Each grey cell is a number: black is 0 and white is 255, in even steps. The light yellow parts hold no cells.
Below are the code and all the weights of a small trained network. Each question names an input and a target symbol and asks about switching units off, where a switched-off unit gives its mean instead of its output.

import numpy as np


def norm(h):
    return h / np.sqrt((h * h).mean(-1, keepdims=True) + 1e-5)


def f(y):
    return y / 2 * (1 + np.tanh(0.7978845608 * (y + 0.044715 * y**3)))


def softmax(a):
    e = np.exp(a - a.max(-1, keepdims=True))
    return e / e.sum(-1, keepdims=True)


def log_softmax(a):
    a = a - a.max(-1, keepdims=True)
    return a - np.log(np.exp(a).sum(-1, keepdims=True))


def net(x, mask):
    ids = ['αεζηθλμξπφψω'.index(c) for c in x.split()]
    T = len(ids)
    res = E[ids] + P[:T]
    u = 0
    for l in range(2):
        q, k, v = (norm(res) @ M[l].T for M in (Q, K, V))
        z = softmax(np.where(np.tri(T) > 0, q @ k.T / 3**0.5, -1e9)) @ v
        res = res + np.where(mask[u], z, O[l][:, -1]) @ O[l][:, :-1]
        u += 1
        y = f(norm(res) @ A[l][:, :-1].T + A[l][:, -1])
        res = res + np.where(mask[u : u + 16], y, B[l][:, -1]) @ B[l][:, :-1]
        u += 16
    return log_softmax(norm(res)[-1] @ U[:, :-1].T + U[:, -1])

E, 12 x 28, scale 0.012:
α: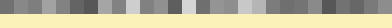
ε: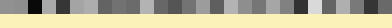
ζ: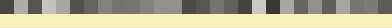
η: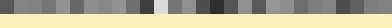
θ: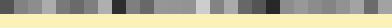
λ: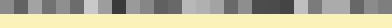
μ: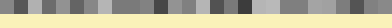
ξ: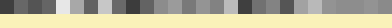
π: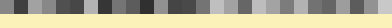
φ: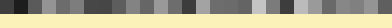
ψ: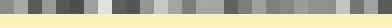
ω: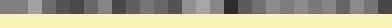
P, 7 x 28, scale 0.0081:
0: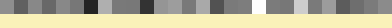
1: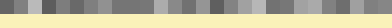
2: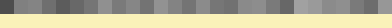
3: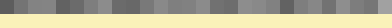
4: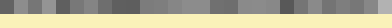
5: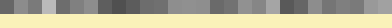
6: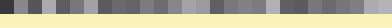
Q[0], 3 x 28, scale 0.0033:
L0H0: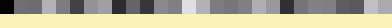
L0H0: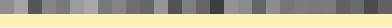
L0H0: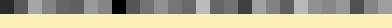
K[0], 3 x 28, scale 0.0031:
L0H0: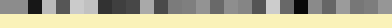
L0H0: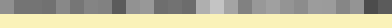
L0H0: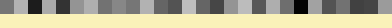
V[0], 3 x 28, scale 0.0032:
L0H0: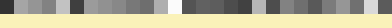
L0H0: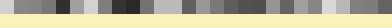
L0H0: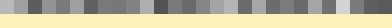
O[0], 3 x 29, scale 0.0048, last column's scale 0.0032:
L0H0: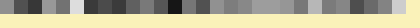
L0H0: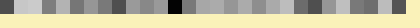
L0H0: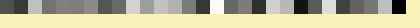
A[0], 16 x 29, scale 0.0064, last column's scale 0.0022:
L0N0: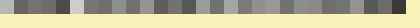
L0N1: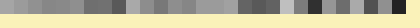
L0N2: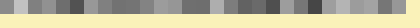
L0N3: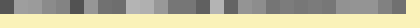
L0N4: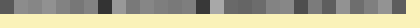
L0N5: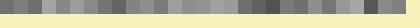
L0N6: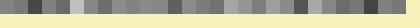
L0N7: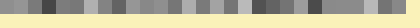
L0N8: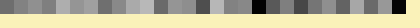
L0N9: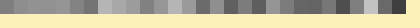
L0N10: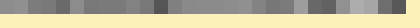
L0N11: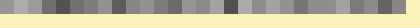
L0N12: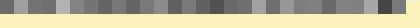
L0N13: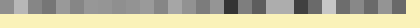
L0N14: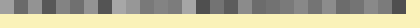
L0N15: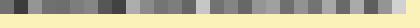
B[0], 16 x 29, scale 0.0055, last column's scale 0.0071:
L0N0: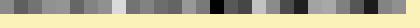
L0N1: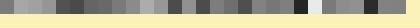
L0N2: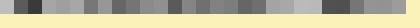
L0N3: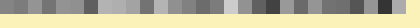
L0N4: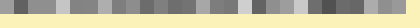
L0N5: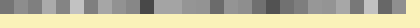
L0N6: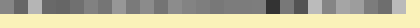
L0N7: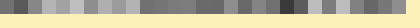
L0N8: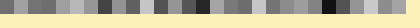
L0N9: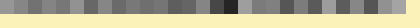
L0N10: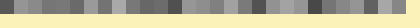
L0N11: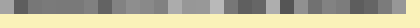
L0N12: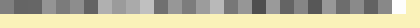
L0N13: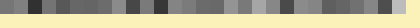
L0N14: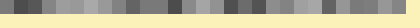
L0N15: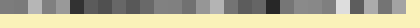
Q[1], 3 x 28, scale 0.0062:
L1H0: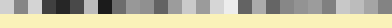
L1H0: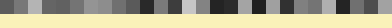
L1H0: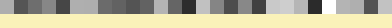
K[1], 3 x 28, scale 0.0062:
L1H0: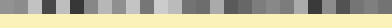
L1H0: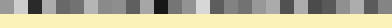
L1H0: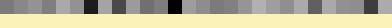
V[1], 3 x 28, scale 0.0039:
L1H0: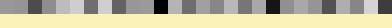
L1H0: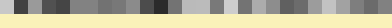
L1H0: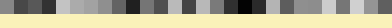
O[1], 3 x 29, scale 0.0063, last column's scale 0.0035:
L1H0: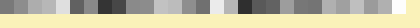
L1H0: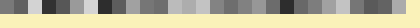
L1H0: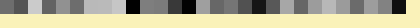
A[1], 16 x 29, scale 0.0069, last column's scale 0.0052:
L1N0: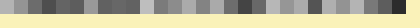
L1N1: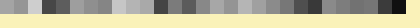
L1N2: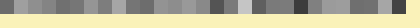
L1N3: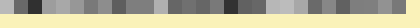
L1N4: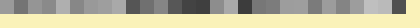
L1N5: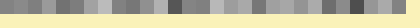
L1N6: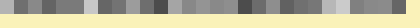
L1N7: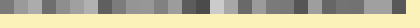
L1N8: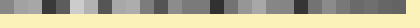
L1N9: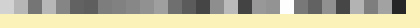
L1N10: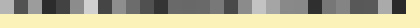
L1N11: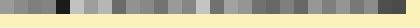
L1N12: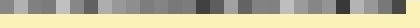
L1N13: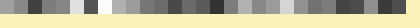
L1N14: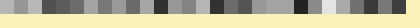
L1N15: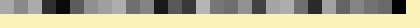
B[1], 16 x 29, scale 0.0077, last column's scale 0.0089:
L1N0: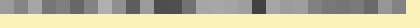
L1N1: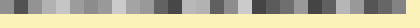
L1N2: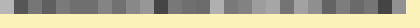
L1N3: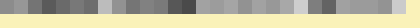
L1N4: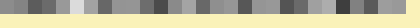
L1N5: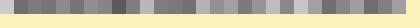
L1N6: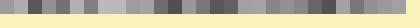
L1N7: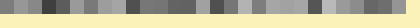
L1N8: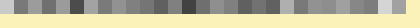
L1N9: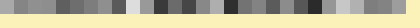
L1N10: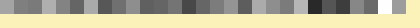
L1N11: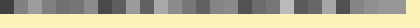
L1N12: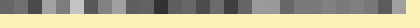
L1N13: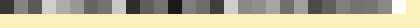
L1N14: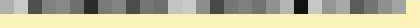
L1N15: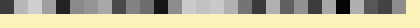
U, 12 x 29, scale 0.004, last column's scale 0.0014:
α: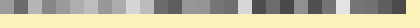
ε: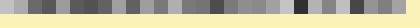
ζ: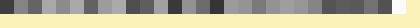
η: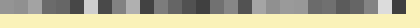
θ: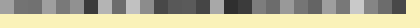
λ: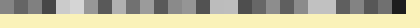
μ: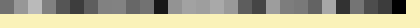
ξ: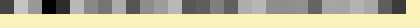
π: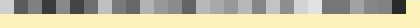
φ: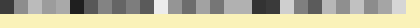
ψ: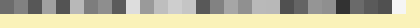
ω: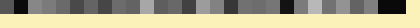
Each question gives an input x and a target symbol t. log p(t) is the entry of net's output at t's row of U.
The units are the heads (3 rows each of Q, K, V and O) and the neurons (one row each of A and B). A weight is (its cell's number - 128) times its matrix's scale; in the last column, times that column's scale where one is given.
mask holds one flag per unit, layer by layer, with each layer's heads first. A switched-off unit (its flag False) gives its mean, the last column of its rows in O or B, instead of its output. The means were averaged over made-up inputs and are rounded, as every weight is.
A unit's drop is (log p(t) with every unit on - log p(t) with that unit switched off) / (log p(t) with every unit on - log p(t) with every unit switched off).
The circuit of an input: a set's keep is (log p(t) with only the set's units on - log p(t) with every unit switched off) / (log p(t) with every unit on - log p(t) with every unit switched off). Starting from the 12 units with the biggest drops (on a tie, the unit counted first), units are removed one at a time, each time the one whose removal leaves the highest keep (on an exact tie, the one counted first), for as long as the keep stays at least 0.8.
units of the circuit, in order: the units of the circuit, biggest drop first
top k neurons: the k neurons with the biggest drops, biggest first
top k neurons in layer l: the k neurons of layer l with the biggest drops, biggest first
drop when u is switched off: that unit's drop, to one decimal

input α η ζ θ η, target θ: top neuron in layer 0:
[L0N13]
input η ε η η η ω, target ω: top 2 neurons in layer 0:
[L0N9; L0N15]
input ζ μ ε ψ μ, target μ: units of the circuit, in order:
[L0H0; L1H0; L1N15]
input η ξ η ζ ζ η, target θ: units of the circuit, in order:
[L1H0; L1N9]
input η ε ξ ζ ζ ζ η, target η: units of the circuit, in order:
[L1H0; L0N8; L1N8; L0H0]
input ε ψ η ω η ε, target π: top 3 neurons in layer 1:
[L1N5; L1N13; L1N2]
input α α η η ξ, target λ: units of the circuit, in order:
[L1H0; L1N4]
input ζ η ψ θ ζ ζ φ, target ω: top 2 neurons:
[L1N13; L0N0]
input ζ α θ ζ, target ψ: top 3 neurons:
[L0N12; L0N4; L0N6]
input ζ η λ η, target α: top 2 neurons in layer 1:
[L1N6; L1N13]
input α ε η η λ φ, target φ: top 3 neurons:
[L0N13; L0N15; L0N3]
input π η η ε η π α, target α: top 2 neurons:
[L0N9; L0N3]
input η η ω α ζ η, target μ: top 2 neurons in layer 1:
[L1N15; L1N2]
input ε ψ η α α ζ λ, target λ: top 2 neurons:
[L0N8; L0N3]
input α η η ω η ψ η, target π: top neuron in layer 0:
[L0N15]
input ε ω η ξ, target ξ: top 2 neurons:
[L0N9; L0N8]
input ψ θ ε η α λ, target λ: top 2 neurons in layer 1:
[L1N4; L1N7]
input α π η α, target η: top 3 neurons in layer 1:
[L1N8; L1N11; L1N10]
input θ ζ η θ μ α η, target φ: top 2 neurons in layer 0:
[L0N15; L0N5]
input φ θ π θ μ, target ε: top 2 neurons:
[L1N14; L0N15]
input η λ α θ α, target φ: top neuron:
[L0N8]
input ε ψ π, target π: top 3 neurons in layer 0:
[L0N3; L0N15; L0N2]
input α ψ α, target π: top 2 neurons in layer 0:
[L0N11; L0N8]
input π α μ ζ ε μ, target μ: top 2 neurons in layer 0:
[L0N13; L0N15]
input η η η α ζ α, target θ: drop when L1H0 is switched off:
1.5
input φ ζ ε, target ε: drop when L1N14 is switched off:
0.3
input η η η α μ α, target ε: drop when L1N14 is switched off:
0.5
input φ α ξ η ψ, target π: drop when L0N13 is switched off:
0.0
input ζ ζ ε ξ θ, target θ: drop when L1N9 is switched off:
0.4
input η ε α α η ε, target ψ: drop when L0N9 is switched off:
0.1
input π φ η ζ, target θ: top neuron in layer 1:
[L1N9]
